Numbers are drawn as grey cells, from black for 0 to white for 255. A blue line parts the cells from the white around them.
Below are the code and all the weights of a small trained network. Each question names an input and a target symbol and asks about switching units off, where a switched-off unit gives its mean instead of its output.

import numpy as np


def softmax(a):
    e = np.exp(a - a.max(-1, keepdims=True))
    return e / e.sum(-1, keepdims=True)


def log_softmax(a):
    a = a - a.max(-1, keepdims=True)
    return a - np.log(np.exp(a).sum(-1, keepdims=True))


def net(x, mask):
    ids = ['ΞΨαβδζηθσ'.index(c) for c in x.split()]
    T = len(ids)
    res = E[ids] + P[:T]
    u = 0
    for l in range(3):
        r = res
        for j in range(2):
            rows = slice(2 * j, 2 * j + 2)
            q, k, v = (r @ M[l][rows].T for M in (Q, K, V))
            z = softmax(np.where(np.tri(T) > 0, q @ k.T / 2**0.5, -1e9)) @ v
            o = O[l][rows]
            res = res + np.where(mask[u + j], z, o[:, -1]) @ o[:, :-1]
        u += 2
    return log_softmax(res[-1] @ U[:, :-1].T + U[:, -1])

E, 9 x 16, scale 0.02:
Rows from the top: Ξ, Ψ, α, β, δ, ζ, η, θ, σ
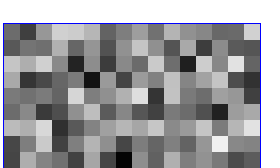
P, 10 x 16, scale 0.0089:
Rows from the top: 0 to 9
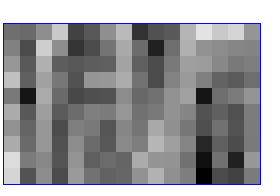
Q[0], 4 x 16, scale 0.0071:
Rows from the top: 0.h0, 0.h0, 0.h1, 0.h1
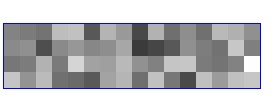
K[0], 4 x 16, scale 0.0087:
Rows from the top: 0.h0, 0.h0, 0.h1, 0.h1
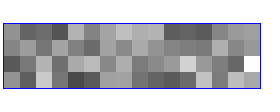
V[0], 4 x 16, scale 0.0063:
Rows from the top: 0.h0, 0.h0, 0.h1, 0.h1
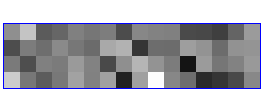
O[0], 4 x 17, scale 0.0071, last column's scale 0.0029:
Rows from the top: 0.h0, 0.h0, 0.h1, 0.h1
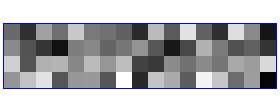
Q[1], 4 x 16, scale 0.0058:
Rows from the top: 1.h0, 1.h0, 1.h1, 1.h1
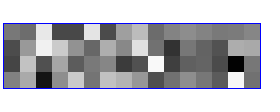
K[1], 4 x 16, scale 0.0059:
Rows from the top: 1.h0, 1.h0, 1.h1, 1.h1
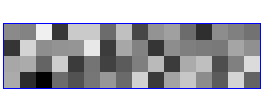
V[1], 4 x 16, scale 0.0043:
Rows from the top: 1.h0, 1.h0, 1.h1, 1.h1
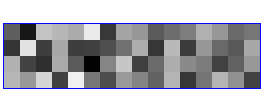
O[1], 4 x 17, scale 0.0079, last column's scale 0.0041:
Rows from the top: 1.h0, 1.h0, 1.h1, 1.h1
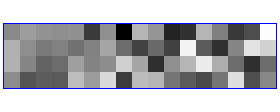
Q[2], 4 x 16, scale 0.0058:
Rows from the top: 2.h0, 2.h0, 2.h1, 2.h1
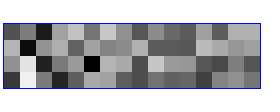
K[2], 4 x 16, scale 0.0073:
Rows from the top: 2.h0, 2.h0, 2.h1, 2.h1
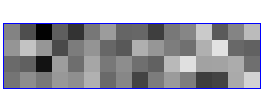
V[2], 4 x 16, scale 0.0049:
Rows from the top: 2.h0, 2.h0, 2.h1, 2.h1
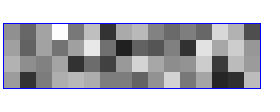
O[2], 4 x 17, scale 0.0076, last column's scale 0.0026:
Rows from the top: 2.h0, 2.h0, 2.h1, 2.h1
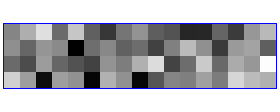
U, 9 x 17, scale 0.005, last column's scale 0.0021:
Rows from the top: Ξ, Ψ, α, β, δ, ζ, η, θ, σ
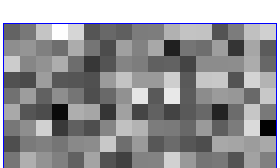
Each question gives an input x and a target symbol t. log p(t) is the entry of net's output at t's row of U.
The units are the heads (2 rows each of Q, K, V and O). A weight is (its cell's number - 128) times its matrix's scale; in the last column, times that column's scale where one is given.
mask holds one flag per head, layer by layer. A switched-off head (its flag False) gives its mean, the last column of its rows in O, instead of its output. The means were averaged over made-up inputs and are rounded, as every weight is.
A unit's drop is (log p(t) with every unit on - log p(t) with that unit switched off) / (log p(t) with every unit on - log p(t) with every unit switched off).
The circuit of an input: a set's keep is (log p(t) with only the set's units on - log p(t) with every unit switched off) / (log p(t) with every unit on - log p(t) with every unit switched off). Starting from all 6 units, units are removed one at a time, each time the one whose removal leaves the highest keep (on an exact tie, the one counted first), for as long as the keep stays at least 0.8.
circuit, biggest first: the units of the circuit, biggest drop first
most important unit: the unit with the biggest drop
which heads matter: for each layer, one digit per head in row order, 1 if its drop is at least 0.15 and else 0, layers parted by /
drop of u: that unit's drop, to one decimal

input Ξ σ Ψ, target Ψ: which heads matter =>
01 / 01 / 10
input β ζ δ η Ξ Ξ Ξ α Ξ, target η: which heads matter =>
01 / 10 / 11
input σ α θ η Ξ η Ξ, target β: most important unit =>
0.h1
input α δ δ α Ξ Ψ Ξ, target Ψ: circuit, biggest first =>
(0.h1, 2.h0, 1.h0)
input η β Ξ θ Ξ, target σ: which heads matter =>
00 / 10 / 01
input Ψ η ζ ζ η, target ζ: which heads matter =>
11 / 10 / 00
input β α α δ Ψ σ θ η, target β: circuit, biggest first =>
(0.h1, 1.h0)
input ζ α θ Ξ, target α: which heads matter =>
01 / 10 / 01
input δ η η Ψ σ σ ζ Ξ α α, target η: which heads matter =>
01 / 00 / 11
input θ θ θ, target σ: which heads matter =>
00 / 01 / 01
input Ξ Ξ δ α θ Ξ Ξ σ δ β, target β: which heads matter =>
01 / 00 / 00
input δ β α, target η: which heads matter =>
00 / 10 / 11
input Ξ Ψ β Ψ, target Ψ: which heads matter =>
00 / 00 / 10
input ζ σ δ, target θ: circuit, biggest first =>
(1.h1)
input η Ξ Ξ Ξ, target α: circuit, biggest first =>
(1.h0, 2.h1, 0.h0)
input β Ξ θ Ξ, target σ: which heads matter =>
00 / 00 / 01
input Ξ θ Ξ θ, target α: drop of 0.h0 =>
0.0
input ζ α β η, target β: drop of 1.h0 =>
0.2
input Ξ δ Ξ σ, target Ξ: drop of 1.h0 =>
0.2
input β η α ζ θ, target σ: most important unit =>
1.h1
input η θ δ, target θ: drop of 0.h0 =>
0.2
